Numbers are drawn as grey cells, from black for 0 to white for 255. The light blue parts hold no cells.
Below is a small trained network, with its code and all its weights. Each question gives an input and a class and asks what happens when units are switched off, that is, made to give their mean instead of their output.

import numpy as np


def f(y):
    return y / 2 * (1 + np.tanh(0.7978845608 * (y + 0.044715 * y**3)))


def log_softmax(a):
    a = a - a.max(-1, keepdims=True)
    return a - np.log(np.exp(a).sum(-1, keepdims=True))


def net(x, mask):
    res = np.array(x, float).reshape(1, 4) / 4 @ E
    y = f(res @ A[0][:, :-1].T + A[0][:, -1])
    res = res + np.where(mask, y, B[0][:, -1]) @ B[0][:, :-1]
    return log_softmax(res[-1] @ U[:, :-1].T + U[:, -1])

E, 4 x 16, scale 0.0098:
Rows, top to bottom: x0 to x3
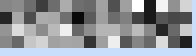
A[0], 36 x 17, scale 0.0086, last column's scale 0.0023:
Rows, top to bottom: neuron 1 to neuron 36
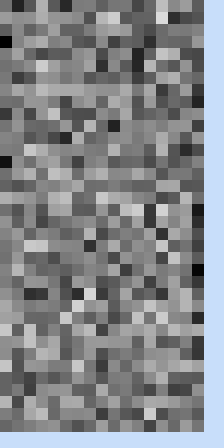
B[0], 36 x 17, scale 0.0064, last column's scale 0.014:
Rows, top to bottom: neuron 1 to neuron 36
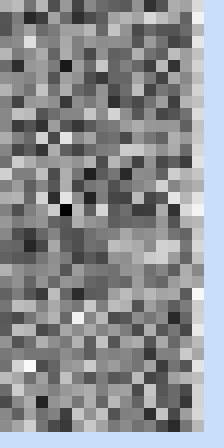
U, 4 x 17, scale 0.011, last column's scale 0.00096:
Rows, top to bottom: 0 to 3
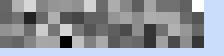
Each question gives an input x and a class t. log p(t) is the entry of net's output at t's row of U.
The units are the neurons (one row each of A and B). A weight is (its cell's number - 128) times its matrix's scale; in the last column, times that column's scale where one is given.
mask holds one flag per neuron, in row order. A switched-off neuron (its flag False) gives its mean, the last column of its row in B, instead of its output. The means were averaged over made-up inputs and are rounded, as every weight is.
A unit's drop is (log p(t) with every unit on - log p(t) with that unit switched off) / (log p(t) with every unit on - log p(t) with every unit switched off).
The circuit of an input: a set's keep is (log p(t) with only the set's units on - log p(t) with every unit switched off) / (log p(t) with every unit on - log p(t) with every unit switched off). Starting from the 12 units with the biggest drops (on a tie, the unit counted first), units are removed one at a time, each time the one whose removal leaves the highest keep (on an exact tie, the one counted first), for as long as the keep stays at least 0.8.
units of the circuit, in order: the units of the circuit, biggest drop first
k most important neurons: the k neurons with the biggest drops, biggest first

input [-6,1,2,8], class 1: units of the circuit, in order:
neuron 2
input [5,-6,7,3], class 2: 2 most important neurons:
neuron 17; neuron 15
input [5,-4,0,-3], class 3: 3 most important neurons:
neuron 18; neuron 27; neuron 14
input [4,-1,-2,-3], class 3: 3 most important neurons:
neuron 2; neuron 18; neuron 21
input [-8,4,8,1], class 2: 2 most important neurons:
neuron 17; neuron 15
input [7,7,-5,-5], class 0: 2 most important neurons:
neuron 14; neuron 10
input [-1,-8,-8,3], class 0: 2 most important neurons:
neuron 31; neuron 34
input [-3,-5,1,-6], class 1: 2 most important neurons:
neuron 25; neuron 20
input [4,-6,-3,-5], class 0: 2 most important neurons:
neuron 31; neuron 28
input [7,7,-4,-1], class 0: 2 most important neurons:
neuron 14; neuron 33
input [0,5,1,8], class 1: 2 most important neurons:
neuron 2; neuron 21
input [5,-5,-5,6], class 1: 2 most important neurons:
neuron 21; neuron 2
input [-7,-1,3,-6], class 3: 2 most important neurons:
neuron 35; neuron 6
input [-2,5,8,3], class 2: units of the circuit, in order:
neuron 17
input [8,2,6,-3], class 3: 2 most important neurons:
neuron 18; neuron 27
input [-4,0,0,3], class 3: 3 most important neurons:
neuron 25; neuron 6; neuron 35
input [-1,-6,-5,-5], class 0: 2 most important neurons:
neuron 31; neuron 28
